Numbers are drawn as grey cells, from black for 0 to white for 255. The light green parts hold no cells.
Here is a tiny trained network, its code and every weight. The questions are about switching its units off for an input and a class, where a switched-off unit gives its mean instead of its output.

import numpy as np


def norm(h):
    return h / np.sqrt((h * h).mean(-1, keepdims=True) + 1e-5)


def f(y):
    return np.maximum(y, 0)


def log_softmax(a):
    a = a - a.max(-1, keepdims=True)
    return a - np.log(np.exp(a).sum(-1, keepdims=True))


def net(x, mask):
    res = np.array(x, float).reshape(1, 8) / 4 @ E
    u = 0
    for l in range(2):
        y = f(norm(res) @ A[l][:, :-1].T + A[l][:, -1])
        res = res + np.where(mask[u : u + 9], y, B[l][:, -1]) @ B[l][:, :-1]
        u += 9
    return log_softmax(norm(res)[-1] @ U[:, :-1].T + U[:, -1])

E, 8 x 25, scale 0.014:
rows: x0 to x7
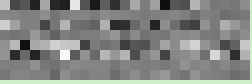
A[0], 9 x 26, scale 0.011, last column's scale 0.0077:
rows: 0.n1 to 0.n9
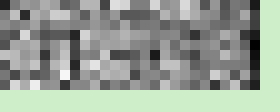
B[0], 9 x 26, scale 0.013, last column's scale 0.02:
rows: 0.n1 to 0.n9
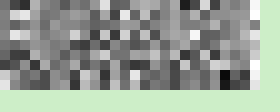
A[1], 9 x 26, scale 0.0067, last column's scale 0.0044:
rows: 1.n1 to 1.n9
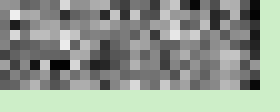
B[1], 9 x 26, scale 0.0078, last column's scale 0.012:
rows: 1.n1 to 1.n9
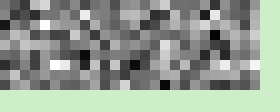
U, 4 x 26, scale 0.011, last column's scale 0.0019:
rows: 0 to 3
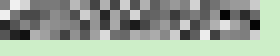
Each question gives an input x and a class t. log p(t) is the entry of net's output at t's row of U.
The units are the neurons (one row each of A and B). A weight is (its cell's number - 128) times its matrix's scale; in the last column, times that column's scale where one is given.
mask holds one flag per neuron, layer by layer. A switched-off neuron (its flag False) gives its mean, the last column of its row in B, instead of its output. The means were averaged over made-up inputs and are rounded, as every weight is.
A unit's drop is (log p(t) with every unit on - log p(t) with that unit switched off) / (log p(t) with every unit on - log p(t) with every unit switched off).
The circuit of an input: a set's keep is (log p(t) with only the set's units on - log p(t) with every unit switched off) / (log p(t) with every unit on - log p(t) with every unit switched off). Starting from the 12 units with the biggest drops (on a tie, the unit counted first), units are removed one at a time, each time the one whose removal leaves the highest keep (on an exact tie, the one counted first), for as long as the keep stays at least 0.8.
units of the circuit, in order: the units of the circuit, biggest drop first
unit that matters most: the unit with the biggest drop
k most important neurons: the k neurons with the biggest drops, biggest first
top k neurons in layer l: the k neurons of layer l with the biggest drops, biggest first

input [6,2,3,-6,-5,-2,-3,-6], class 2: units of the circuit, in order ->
[1.n7]
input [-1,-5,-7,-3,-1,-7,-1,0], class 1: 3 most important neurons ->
[0.n9 0.n6 1.n2]
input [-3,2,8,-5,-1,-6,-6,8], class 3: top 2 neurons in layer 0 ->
[0.n6 0.n8]
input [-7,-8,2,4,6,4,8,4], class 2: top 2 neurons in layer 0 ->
[0.n7 0.n4]
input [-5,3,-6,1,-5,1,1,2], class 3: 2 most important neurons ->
[0.n1 0.n2]
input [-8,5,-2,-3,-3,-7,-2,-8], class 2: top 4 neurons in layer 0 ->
[0.n7 0.n8 0.n5 0.n4]
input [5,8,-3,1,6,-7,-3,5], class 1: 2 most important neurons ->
[0.n4 0.n9]
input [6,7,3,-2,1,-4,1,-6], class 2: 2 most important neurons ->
[0.n8 1.n7]
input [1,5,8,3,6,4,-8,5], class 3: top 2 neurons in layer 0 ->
[0.n6 0.n4]
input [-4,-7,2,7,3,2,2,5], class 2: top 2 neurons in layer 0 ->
[0.n7 0.n4]
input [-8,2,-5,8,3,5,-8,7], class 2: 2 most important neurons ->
[0.n7 0.n9]
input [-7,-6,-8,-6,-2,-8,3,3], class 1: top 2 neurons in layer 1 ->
[1.n7 1.n2]
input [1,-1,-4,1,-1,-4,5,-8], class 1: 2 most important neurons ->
[0.n9 0.n6]
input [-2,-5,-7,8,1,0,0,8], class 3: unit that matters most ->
0.n1
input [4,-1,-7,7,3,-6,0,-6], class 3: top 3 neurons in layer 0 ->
[0.n1 0.n8 0.n7]
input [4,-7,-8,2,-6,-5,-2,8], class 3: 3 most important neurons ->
[0.n1 0.n2 0.n8]
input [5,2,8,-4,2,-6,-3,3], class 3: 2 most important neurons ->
[0.n6 0.n8]
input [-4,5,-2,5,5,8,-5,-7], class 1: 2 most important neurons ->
[0.n8 0.n4]
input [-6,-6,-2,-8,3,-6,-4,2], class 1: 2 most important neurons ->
[0.n9 1.n7]
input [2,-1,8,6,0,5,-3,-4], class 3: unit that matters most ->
0.n6
